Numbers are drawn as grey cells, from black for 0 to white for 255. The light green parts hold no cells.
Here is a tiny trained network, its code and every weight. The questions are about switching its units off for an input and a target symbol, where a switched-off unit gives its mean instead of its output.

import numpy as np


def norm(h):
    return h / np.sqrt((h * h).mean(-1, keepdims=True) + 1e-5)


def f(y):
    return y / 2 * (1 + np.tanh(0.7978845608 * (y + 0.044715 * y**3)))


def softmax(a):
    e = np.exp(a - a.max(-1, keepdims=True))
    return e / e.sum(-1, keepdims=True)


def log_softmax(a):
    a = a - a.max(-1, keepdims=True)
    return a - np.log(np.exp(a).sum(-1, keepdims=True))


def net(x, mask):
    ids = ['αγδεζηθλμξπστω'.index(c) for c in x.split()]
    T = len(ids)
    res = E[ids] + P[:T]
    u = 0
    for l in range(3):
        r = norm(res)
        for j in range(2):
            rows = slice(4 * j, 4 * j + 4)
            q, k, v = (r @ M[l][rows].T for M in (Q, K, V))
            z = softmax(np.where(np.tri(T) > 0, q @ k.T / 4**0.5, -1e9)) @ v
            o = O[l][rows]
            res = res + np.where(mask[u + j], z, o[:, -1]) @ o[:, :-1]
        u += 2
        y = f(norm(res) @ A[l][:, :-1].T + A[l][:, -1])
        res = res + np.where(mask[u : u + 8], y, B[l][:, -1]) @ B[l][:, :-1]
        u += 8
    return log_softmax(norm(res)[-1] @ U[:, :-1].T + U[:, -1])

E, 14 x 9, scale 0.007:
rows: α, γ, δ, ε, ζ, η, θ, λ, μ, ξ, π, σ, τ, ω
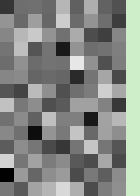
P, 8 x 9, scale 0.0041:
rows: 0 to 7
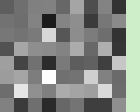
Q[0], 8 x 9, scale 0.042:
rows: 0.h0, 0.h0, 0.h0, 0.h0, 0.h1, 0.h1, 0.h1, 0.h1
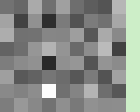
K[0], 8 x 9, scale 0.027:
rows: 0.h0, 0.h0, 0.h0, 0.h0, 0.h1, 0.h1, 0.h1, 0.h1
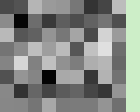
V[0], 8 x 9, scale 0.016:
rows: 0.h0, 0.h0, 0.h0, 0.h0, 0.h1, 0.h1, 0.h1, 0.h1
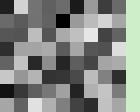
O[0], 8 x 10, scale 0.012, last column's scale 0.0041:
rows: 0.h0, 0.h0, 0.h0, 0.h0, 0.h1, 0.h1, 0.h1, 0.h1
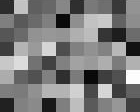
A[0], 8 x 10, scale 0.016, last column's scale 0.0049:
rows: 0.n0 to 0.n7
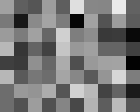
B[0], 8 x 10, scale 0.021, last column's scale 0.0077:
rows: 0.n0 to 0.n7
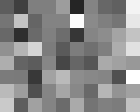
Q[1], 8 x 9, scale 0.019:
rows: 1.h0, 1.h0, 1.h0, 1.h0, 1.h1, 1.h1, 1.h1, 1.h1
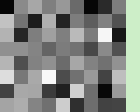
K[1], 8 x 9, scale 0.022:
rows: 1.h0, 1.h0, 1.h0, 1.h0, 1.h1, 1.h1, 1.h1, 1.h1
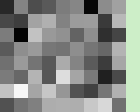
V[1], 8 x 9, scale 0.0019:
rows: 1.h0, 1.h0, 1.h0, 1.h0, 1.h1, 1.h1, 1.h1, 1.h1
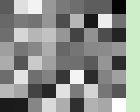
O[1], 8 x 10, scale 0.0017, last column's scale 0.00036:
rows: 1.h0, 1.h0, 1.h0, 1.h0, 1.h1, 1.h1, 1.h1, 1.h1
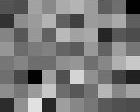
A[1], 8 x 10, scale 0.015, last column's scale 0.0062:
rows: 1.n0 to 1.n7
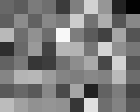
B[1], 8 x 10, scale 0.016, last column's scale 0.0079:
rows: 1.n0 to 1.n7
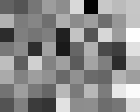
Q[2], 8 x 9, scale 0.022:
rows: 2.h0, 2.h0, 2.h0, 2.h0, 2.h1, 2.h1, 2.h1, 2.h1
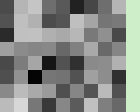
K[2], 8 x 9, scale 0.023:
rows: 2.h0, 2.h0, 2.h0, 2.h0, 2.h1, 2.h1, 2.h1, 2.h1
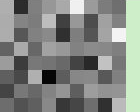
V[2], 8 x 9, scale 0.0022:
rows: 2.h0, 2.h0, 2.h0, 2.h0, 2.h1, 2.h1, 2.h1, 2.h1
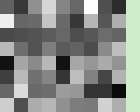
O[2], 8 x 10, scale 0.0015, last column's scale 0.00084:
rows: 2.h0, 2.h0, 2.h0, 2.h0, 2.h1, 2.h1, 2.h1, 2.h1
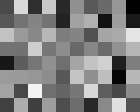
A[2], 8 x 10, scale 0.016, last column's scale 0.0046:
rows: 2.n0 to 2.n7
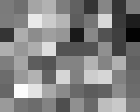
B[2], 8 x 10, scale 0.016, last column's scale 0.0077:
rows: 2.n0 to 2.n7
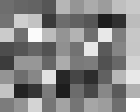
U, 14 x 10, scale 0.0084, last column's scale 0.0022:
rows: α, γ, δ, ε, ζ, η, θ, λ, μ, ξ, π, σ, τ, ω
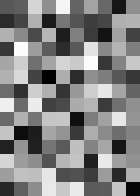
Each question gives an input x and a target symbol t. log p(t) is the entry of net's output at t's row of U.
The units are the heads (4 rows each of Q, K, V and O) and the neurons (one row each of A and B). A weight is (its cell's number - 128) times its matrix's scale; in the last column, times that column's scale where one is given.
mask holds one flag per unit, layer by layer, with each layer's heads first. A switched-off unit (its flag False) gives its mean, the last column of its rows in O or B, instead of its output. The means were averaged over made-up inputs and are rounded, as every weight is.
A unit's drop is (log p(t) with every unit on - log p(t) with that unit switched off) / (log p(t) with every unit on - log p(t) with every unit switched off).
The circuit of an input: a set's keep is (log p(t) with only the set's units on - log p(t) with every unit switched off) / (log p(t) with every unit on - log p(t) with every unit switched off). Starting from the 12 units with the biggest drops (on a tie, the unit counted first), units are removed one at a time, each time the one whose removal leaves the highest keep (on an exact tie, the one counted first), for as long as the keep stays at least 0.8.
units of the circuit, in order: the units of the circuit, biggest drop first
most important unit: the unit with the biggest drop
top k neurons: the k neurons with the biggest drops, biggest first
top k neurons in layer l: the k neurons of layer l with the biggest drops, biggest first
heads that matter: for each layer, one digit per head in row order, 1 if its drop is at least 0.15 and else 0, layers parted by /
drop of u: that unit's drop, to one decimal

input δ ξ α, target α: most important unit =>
0.h0
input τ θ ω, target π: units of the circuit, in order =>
[0.h1 1.n3]
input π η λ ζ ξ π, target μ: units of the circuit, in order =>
[0.h1 2.n5]
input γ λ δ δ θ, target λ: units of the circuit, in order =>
[0.h1 0.n7]
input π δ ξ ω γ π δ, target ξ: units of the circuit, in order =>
[0.h1 2.n3]
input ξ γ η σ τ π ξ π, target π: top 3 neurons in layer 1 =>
[1.n7 1.n0 1.n6]
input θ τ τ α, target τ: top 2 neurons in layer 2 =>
[2.n5 2.n2]
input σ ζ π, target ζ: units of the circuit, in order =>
[0.h1 0.n1]
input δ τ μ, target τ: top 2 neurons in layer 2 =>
[2.n1 2.n5]
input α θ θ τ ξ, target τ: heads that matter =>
01 / 00 / 00
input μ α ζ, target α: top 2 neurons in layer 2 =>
[2.n1 2.n3]
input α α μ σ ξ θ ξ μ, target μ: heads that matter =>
00 / 00 / 00
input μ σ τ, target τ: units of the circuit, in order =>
[0.h0 2.n2]
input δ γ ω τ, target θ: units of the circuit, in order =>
[0.h1 0.n4]
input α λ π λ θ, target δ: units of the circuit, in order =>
[0.h1]
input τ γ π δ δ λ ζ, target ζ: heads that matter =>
11 / 00 / 00
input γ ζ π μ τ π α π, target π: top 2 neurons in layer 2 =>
[2.n7 2.n2]
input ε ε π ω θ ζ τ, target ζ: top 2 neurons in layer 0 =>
[0.n1 0.n3]
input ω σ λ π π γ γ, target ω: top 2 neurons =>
[0.n1 2.n1]
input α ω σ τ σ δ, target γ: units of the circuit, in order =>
[0.h1]
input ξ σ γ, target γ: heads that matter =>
00 / 00 / 00
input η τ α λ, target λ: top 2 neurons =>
[2.n1 0.n3]
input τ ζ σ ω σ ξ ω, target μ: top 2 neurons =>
[2.n5 0.n1]
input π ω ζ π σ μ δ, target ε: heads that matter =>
01 / 00 / 00
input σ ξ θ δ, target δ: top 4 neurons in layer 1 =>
[1.n5 1.n7 1.n2 1.n1]
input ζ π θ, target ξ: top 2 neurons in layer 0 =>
[0.n0 0.n3]
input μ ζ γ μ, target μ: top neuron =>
[1.n6]
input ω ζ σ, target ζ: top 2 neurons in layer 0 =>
[0.n1 0.n5]
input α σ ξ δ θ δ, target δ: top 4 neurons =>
[2.n6 0.n5 1.n5 1.n7]
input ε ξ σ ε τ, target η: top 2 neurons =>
[1.n7 2.n5]
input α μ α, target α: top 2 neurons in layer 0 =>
[0.n2 0.n1]
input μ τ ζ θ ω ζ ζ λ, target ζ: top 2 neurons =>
[0.n1 1.n7]
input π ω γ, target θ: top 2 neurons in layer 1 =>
[1.n2 1.n7]
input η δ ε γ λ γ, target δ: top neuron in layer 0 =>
[0.n1]
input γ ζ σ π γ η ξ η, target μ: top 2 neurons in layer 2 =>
[2.n5 2.n1]
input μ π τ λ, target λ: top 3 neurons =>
[0.n3 2.n1 0.n0]
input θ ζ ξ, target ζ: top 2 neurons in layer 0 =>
[0.n1 0.n2]
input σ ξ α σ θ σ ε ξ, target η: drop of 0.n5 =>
-0.1
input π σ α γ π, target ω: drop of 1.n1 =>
0.1
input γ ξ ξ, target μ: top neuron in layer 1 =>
[1.n3]
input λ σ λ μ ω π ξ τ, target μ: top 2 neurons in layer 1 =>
[1.n7 1.n4]
